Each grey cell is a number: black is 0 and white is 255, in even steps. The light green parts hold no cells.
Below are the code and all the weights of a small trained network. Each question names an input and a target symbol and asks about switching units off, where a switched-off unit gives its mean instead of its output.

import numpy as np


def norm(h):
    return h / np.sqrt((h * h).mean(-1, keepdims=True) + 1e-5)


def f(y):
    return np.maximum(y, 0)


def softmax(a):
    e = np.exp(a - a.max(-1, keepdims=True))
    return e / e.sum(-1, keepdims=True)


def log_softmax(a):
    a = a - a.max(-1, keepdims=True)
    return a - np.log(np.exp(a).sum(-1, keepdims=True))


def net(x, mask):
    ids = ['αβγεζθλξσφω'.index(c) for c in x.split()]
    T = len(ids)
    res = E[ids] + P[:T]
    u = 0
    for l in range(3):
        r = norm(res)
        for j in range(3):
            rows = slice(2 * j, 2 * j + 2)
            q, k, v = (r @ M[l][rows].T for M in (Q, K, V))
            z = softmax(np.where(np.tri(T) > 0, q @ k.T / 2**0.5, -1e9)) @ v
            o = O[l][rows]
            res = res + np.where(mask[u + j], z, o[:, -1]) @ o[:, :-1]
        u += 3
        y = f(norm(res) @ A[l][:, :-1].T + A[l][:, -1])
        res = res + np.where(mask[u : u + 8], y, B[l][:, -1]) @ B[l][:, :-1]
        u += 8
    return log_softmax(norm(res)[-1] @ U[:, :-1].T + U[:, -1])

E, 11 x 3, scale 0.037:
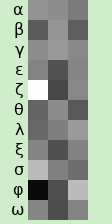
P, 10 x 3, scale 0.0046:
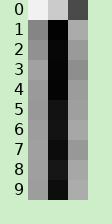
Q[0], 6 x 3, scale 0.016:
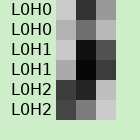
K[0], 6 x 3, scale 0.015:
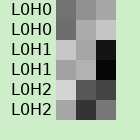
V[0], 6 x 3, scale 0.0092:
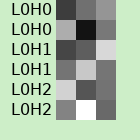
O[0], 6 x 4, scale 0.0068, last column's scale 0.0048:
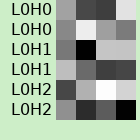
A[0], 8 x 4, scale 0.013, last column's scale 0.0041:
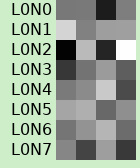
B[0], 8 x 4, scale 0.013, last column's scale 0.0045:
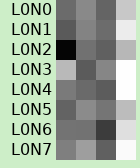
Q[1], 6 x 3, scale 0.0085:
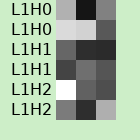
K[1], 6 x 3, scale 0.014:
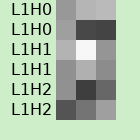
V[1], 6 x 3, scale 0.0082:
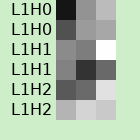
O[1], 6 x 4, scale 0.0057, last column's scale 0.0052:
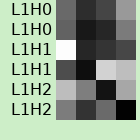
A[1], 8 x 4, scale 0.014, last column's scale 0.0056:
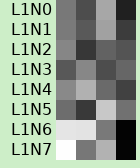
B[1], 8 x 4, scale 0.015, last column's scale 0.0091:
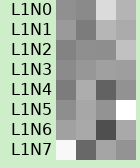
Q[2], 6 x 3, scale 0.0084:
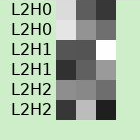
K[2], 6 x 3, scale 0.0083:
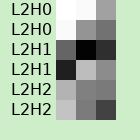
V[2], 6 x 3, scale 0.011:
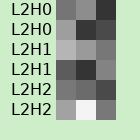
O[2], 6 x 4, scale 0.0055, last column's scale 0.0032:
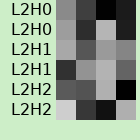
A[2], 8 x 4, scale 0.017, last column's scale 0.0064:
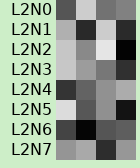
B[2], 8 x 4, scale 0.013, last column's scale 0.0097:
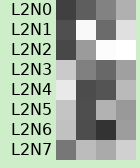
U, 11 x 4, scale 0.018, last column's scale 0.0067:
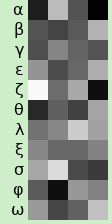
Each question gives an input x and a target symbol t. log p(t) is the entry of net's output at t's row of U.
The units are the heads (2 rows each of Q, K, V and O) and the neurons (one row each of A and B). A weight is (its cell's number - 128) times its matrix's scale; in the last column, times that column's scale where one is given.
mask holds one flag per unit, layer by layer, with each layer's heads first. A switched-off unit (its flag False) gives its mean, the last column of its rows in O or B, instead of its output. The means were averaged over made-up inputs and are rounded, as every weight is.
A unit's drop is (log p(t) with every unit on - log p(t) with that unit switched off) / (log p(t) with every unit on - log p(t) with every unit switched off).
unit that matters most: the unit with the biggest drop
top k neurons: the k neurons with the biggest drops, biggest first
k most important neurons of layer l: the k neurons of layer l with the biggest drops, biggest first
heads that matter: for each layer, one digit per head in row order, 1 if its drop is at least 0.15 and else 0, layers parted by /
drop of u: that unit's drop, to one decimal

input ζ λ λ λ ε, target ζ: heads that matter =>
110 / 010 / 000
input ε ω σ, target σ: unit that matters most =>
L0H1
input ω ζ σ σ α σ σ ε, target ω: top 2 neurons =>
L1N0, L1N5
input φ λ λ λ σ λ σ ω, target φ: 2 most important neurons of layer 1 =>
L1N6, L1N5
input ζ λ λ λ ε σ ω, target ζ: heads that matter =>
111 / 010 / 000
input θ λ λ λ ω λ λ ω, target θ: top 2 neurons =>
L2N0, L2N2
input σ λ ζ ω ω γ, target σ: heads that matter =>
110 / 010 / 011
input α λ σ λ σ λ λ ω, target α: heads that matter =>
010 / 010 / 000
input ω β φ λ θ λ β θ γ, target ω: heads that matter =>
011 / 100 / 000
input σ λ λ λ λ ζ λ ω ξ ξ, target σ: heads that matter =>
110 / 010 / 000
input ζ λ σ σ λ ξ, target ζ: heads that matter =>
111 / 010 / 000
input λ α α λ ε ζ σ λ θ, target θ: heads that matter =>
000 / 000 / 000
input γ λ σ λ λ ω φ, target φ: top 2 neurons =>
L2N4, L2N2
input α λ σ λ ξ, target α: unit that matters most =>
L0H1
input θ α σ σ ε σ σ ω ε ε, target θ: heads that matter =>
011 / 011 / 000
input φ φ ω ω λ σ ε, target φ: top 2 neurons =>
L2N1, L2N0
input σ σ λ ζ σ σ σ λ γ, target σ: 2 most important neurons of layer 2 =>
L2N2, L2N7
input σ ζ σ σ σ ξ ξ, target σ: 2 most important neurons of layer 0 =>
L0N6, L0N2
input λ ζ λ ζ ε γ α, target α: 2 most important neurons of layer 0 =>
L0N3, L0N0
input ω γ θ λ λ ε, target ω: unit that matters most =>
L0H2
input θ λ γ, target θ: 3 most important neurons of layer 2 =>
L2N0, L2N2, L2N5
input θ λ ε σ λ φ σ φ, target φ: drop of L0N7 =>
0.0
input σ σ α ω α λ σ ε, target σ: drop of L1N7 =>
0.1
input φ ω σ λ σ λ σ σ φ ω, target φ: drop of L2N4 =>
0.3
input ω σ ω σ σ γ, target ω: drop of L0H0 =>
1.1
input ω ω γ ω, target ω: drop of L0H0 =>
1.1
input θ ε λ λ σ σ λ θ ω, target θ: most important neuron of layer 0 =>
L0N4
